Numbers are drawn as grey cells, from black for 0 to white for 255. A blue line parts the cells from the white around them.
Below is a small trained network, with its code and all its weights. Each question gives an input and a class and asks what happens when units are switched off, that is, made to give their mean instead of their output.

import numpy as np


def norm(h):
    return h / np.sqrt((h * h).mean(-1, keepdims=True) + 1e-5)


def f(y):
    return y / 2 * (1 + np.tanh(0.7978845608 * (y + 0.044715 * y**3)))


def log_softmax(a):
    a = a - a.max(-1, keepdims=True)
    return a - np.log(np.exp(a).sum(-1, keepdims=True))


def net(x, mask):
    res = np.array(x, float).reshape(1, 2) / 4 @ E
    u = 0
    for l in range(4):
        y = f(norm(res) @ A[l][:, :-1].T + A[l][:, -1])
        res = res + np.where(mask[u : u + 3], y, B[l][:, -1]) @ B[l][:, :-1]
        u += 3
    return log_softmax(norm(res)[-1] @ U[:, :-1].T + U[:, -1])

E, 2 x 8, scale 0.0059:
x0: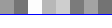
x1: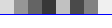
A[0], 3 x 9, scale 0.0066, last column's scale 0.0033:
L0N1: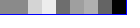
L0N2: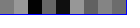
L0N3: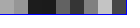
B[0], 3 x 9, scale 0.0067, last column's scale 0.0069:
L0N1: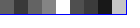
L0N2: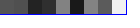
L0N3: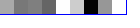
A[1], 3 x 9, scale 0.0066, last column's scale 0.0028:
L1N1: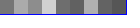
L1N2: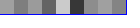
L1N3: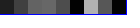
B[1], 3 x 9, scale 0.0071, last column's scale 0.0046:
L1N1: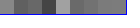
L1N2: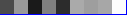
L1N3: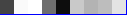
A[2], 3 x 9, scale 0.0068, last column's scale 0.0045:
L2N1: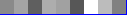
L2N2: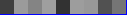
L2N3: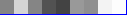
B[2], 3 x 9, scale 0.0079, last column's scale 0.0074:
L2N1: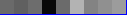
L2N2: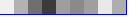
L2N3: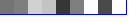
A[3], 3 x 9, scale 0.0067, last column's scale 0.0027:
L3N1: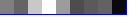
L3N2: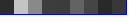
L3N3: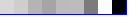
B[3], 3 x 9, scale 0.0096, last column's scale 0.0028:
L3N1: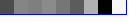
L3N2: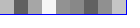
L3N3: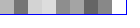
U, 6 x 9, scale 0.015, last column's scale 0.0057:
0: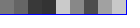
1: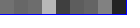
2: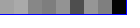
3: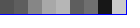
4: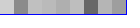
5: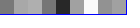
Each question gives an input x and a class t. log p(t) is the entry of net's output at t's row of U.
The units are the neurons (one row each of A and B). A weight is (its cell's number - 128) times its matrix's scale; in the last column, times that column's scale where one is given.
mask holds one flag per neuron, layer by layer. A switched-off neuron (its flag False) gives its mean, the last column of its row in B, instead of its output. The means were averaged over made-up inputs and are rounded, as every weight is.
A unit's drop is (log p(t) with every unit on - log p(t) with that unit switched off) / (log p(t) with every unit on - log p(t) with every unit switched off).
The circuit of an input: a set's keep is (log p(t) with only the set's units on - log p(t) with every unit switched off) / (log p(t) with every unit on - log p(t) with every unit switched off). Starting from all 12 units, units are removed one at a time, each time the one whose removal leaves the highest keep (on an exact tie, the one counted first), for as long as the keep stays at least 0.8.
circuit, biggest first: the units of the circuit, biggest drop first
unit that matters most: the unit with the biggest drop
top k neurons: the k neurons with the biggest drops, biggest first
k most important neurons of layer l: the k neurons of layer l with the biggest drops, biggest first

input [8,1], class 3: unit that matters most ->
L0N1
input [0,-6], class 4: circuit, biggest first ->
L2N3; L2N2; L0N2
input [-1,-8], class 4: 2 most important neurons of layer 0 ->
L0N3; L0N2
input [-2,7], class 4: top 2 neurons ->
L0N3; L3N3
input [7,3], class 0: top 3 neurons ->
L1N3; L0N3; L0N2
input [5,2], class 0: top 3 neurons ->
L1N3; L0N2; L0N3
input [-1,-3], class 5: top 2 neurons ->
L0N3; L1N3
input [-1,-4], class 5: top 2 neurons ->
L0N3; L1N3
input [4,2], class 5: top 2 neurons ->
L0N3; L1N2
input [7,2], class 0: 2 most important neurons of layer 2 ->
L2N3; L2N1
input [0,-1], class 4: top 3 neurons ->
L0N3; L0N2; L0N1
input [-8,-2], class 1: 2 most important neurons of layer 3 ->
L3N2; L3N1
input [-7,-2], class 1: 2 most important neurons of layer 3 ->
L3N2; L3N1
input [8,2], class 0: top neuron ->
L1N2
